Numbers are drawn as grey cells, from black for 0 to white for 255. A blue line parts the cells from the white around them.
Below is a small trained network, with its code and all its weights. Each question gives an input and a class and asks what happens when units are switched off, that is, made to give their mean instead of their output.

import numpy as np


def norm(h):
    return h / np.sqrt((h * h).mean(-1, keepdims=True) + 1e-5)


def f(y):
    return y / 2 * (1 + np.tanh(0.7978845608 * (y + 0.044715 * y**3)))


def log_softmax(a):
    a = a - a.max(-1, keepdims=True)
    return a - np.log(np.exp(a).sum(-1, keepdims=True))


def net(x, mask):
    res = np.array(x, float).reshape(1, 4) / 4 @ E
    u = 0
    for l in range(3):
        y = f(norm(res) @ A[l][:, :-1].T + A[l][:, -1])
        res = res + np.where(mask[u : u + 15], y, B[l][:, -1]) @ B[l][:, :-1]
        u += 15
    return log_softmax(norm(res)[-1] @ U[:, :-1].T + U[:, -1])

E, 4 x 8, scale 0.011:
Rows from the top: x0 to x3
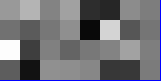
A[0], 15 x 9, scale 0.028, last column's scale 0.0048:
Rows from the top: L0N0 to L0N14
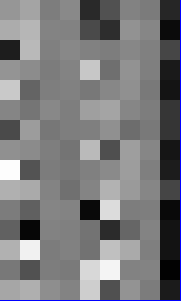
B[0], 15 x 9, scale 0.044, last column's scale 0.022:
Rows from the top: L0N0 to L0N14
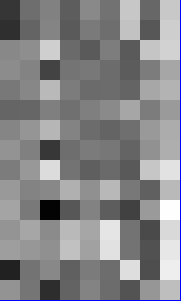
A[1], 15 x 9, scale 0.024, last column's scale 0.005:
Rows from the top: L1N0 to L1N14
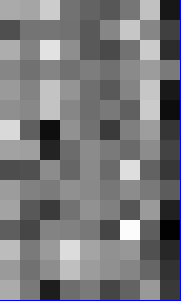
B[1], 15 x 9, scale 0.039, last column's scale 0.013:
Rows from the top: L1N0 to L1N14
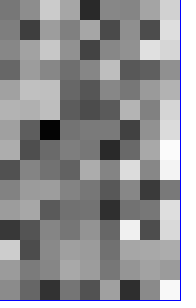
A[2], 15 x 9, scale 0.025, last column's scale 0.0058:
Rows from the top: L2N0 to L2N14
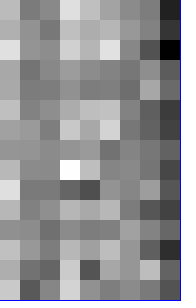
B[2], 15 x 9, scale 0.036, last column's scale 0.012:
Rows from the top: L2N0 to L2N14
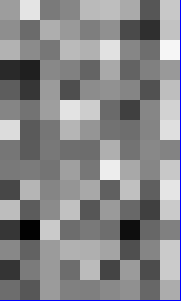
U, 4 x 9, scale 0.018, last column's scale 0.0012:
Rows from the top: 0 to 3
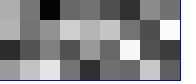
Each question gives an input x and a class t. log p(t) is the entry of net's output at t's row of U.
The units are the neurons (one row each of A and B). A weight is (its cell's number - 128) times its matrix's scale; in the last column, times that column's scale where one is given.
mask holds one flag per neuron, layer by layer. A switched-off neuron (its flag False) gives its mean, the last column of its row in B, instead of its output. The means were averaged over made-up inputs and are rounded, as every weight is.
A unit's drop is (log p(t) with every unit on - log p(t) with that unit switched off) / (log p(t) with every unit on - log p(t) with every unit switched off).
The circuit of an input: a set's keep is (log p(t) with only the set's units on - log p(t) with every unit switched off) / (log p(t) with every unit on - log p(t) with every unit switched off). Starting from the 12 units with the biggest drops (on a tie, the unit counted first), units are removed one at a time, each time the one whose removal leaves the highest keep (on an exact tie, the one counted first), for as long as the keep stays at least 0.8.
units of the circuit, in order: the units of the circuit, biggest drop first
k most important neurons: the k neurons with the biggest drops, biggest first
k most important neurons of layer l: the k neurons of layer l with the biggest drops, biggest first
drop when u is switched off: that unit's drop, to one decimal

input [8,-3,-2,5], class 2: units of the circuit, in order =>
[L0N1]
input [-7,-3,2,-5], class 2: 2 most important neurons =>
[L0N13; L0N11]
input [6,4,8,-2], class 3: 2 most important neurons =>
[L0N8; L0N13]
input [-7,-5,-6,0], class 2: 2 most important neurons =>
[L0N13; L0N10]
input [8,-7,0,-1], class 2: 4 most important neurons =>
[L0N1; L0N10; L0N0; L1N11]
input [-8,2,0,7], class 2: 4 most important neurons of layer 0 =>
[L0N13; L0N12; L0N9; L0N5]
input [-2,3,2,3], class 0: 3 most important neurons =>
[L0N10; L0N12; L0N9]
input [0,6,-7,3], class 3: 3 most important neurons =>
[L0N2; L0N6; L0N14]
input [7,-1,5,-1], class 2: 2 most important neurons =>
[L0N1; L0N0]
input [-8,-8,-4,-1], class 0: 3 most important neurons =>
[L0N14; L0N3; L0N7]
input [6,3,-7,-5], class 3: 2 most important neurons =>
[L0N2; L0N13]
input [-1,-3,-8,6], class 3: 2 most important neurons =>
[L0N2; L0N12]
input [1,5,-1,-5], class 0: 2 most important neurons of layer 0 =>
[L0N10; L0N11]
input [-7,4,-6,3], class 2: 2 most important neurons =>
[L0N13; L0N8]
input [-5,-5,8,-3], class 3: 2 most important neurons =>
[L0N8; L0N10]
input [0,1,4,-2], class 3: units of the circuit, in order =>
[L0N8]
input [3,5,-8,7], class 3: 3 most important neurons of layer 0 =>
[L0N2; L0N12; L0N6]
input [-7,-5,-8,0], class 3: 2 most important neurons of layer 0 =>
[L0N2; L0N1]
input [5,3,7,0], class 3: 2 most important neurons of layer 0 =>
[L0N8; L0N13]
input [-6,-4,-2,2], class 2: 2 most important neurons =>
[L0N13; L0N10]
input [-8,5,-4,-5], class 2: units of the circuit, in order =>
[L0N13]
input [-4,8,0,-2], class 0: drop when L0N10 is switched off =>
1.4
